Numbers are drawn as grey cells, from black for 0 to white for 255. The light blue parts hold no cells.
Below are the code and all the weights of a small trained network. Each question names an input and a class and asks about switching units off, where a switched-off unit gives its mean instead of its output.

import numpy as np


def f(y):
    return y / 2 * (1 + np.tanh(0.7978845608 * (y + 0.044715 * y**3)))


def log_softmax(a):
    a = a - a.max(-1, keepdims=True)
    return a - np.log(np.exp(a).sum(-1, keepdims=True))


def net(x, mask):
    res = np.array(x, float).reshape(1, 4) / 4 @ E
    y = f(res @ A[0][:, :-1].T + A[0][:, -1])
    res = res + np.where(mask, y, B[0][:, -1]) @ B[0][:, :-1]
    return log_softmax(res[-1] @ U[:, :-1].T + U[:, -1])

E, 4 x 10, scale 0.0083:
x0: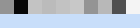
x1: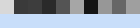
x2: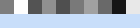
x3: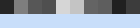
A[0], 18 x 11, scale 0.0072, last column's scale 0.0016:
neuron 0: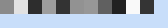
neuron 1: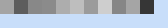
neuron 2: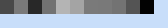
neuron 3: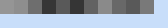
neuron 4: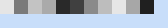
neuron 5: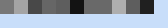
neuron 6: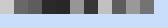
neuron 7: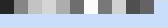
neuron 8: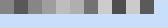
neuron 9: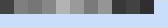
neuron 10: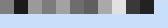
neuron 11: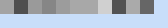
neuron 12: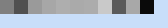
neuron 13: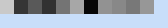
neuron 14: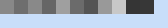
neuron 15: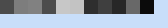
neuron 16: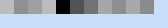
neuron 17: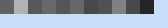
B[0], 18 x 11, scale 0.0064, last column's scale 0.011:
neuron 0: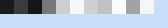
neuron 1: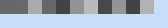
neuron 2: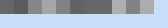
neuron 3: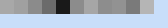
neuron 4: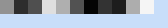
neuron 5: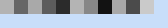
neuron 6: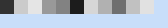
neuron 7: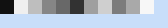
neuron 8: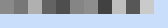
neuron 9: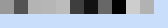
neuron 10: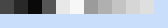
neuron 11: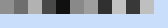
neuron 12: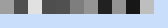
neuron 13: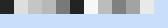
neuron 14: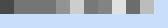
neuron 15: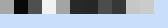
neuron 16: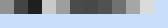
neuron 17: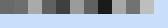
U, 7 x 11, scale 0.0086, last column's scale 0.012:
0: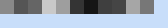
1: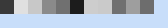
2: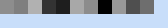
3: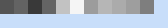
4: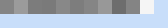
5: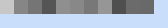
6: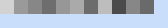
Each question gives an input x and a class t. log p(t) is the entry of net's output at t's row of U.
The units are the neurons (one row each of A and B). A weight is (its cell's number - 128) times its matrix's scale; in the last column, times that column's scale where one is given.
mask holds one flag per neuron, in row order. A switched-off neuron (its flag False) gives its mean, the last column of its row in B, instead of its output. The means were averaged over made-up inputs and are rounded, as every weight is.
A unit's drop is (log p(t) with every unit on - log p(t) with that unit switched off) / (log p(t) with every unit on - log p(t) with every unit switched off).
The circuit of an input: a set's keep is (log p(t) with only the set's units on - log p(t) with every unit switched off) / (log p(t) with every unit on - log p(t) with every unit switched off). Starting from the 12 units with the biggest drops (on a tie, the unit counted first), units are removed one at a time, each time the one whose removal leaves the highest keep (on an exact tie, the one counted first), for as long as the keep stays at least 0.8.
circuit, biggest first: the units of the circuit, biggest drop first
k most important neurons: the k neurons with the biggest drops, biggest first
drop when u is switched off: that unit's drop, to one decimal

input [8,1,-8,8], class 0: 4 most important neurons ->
(neuron 15; neuron 9; neuron 0; neuron 5)
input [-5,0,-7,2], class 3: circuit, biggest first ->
(neuron 10)
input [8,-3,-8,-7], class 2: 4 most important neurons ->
(neuron 12; neuron 11; neuron 1; neuron 0)
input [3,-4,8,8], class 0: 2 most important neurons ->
(neuron 15; neuron 9)
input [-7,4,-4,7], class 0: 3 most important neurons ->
(neuron 15; neuron 9; neuron 11)
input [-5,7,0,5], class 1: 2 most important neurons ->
(neuron 13; neuron 6)
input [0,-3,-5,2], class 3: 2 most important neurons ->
(neuron 10; neuron 13)
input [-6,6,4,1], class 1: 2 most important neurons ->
(neuron 6; neuron 13)
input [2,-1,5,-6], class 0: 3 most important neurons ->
(neuron 4; neuron 16; neuron 10)
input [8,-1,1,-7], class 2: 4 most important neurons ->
(neuron 11; neuron 12; neuron 1; neuron 8)
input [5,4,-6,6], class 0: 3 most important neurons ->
(neuron 15; neuron 0; neuron 9)
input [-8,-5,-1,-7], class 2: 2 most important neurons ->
(neuron 5; neuron 15)
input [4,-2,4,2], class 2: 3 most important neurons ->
(neuron 10; neuron 12; neuron 8)
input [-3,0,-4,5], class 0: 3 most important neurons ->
(neuron 0; neuron 15; neuron 9)
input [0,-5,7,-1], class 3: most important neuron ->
(neuron 0)
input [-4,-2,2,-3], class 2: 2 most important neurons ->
(neuron 15; neuron 5)
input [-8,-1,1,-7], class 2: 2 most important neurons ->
(neuron 5; neuron 15)
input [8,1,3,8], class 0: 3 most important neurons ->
(neuron 15; neuron 9; neuron 5)
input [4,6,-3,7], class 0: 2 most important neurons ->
(neuron 15; neuron 7)
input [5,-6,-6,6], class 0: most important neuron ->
(neuron 9)
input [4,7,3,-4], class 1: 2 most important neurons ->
(neuron 6; neuron 13)
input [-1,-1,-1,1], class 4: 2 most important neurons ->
(neuron 0; neuron 4)
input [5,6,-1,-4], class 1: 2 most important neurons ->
(neuron 13; neuron 6)
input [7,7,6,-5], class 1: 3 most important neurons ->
(neuron 6; neuron 13; neuron 5)
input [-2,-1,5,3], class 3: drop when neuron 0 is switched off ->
0.5
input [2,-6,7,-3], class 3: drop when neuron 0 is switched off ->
1.0
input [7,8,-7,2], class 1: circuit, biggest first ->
(neuron 13)
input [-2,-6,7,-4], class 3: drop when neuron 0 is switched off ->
0.8
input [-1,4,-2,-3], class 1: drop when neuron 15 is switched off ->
0.3
